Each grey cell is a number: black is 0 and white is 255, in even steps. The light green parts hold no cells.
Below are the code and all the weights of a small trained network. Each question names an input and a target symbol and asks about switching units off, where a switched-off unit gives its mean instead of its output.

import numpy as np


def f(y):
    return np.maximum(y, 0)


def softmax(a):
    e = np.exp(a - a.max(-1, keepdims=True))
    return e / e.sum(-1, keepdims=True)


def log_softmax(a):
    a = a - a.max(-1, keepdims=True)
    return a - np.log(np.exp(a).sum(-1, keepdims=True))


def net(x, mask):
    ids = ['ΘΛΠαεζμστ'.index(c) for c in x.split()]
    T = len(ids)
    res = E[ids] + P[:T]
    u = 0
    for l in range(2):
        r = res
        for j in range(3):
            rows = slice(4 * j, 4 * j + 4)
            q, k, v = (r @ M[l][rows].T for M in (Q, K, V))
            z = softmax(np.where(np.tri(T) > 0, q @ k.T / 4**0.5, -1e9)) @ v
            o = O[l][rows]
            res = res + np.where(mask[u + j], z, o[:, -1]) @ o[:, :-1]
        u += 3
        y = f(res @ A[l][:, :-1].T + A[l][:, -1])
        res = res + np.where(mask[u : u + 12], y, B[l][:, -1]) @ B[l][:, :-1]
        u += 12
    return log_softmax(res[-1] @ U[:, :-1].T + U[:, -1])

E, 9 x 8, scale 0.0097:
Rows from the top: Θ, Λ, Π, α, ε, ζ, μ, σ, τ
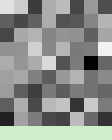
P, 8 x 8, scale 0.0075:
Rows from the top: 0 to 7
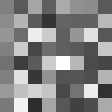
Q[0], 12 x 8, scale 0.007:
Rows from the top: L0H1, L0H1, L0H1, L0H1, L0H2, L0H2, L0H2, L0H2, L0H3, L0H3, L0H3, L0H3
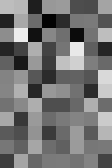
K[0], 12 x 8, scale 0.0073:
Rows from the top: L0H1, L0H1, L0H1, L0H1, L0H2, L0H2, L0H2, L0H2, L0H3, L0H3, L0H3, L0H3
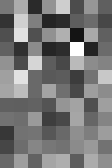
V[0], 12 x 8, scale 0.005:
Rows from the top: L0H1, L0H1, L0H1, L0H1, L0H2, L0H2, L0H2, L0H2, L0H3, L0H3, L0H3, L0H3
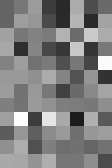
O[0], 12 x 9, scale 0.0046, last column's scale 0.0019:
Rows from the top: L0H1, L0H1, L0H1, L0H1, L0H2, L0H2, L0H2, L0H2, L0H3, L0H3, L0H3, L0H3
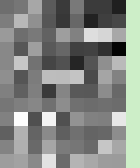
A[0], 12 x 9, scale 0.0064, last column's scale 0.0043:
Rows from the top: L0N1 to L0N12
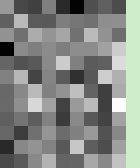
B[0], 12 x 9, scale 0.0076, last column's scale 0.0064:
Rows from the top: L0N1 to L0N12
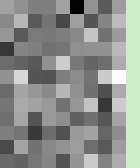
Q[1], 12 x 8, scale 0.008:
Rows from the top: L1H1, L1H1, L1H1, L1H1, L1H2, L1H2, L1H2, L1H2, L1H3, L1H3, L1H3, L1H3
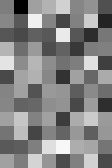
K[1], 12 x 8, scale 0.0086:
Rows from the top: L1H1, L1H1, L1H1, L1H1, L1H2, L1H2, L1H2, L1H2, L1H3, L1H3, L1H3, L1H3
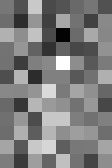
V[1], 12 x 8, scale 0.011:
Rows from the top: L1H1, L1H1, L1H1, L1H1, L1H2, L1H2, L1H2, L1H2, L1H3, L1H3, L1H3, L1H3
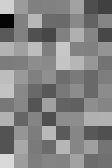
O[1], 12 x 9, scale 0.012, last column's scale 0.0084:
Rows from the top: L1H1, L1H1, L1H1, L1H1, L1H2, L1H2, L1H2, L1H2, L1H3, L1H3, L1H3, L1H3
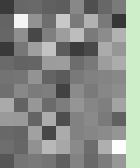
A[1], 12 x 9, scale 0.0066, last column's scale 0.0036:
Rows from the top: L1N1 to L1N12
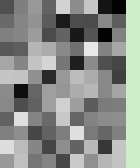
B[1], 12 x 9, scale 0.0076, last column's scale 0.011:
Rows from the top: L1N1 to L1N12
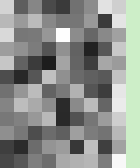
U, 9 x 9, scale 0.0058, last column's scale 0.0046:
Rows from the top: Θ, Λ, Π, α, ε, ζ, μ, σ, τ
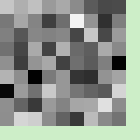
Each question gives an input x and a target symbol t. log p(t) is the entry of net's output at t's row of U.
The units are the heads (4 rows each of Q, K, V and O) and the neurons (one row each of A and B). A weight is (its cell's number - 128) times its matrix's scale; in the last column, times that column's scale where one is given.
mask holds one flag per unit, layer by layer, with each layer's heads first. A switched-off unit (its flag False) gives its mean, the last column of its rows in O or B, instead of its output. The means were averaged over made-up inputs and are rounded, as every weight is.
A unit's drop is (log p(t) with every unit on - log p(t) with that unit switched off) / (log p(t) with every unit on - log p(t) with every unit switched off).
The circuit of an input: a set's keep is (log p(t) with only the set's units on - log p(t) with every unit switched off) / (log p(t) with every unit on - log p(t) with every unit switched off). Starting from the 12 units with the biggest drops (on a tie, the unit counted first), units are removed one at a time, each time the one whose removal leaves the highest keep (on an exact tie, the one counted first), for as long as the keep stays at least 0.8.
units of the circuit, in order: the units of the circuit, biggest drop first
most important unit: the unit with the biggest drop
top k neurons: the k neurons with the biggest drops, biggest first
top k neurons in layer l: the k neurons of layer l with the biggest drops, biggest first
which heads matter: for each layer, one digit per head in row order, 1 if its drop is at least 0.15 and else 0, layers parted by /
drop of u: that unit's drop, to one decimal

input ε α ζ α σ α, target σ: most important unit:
L0H1
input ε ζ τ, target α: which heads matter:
100 / 001
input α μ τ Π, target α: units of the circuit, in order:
L1H3, L0N8, L0N11
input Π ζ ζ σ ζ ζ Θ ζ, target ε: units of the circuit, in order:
L1H1, L0H3
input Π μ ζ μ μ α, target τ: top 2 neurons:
L0N6, L1N2
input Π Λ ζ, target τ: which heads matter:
000 / 110
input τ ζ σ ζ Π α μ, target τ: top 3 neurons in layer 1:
L1N1, L1N9, L1N8
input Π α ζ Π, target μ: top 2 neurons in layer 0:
L0N6, L0N4
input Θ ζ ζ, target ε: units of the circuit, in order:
L1H1, L0H1
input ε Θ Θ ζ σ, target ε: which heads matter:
100 / 100
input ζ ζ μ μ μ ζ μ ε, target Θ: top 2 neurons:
L1N2, L1N3
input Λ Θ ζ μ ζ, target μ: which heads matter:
000 / 100
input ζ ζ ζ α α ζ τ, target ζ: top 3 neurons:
L1N5, L0N8, L0N6
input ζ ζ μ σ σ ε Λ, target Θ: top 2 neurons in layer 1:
L1N7, L1N4
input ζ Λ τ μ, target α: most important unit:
L1H3
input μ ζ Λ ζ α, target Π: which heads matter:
000 / 101
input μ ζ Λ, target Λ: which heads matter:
000 / 100
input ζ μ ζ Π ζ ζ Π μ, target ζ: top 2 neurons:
L0N1, L0N6
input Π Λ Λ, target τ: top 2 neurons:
L1N1, L1N9
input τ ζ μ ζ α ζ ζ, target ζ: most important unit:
L1N5
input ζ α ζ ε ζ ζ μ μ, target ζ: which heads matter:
100 / 000
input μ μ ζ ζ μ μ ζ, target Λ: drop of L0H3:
0.0
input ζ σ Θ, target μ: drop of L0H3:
0.1
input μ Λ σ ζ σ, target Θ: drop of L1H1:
0.2
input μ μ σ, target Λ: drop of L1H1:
0.4
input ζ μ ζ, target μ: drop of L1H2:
0.2
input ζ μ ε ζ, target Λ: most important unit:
L1H2
